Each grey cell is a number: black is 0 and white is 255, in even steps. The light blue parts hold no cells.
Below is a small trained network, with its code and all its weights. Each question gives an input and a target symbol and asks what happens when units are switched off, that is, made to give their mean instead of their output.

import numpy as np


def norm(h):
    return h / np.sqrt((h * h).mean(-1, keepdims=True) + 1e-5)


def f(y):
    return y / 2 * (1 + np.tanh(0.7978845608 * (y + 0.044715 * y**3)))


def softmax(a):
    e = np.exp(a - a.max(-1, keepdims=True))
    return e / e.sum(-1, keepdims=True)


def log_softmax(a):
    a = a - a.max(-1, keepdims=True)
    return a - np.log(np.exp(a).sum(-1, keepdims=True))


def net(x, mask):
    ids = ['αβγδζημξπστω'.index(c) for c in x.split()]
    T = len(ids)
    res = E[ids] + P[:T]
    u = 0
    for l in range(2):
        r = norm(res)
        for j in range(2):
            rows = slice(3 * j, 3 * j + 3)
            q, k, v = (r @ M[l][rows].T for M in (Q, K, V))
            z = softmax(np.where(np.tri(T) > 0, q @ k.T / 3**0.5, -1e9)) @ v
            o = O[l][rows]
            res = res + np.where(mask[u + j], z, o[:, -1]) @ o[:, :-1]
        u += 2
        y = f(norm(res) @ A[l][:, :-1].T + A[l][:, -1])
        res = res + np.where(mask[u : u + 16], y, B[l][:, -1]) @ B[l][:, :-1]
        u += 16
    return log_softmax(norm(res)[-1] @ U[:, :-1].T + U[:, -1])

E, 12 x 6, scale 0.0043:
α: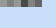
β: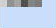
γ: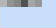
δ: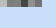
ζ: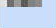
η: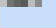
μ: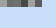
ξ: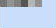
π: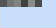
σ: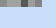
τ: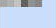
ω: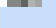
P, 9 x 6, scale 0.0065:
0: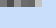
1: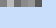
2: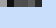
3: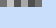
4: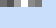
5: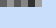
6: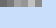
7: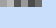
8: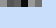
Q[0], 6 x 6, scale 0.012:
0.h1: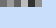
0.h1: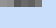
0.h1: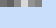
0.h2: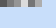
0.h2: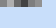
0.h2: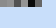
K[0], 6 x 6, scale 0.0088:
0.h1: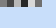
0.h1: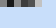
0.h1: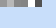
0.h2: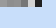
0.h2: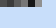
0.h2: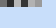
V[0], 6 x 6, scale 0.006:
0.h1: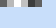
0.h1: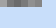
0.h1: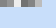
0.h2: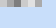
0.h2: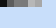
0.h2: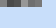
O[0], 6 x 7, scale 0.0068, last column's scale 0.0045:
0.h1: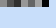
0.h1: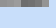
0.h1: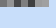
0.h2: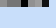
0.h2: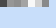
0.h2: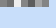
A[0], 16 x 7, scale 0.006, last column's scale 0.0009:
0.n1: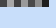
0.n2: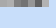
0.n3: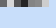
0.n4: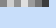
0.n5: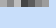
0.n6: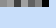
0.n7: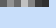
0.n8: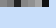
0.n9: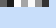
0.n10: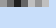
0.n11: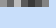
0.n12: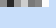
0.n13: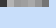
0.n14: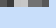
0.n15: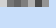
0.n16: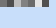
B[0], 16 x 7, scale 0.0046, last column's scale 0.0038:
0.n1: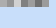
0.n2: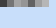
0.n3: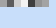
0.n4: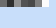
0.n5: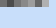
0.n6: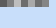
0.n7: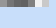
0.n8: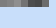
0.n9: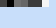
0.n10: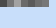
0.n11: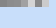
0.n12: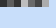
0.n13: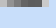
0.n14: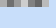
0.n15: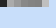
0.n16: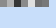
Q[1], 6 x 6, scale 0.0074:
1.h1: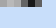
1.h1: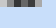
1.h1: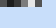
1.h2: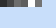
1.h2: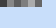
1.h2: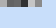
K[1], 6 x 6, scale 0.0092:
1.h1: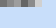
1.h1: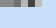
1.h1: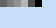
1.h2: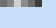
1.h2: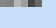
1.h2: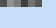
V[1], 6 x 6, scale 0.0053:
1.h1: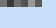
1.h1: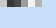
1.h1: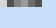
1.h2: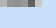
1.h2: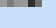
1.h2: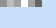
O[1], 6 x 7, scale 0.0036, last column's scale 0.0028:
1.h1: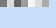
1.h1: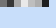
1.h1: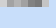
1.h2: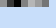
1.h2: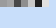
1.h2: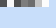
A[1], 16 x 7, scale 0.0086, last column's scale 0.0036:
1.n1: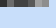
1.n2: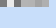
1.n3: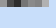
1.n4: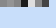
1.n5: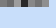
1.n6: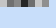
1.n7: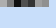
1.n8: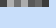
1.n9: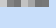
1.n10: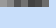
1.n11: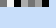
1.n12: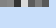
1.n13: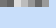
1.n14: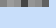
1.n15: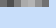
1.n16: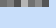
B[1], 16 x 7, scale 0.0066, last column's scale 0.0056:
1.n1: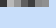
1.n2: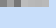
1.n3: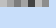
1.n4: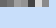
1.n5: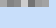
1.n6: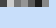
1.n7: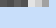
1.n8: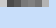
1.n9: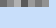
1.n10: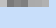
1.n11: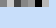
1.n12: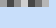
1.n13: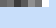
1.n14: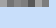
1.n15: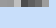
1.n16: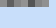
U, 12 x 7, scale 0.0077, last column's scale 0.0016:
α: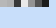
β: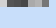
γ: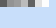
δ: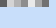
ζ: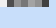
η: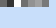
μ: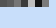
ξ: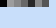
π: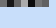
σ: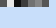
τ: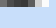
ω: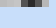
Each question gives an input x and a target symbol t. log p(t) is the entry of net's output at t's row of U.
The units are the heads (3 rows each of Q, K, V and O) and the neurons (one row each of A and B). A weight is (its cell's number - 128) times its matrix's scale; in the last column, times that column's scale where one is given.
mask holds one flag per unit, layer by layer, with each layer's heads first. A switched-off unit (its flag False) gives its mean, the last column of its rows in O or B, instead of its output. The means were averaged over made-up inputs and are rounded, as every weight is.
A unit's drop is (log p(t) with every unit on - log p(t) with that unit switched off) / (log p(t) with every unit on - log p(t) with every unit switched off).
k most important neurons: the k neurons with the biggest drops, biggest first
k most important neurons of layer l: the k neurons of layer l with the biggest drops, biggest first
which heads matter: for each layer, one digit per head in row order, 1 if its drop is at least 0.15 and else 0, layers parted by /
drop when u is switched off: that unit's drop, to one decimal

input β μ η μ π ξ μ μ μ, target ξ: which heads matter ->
01 / 00
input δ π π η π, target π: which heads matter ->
00 / 00
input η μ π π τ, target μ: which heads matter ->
11 / 00
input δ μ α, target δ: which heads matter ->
00 / 10
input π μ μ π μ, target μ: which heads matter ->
11 / 00
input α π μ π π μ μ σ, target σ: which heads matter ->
11 / 11
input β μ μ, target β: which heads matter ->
11 / 00
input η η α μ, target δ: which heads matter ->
11 / 10
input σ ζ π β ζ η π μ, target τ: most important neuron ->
[1.n7]
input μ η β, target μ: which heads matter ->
01 / 00
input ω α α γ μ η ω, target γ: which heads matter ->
11 / 00
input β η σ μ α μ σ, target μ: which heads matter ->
10 / 00
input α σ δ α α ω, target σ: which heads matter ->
10 / 11
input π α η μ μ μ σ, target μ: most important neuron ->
[0.n9]
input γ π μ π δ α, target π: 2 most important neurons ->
[0.n3 0.n16]
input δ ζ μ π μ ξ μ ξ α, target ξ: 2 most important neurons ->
[0.n9 1.n1]
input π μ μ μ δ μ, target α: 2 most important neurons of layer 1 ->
[1.n11 1.n2]
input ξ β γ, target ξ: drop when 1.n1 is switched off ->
0.2
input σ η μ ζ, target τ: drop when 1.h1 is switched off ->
0.9
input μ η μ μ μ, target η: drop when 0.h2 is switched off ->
0.9
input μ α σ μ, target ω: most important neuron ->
[0.n4]
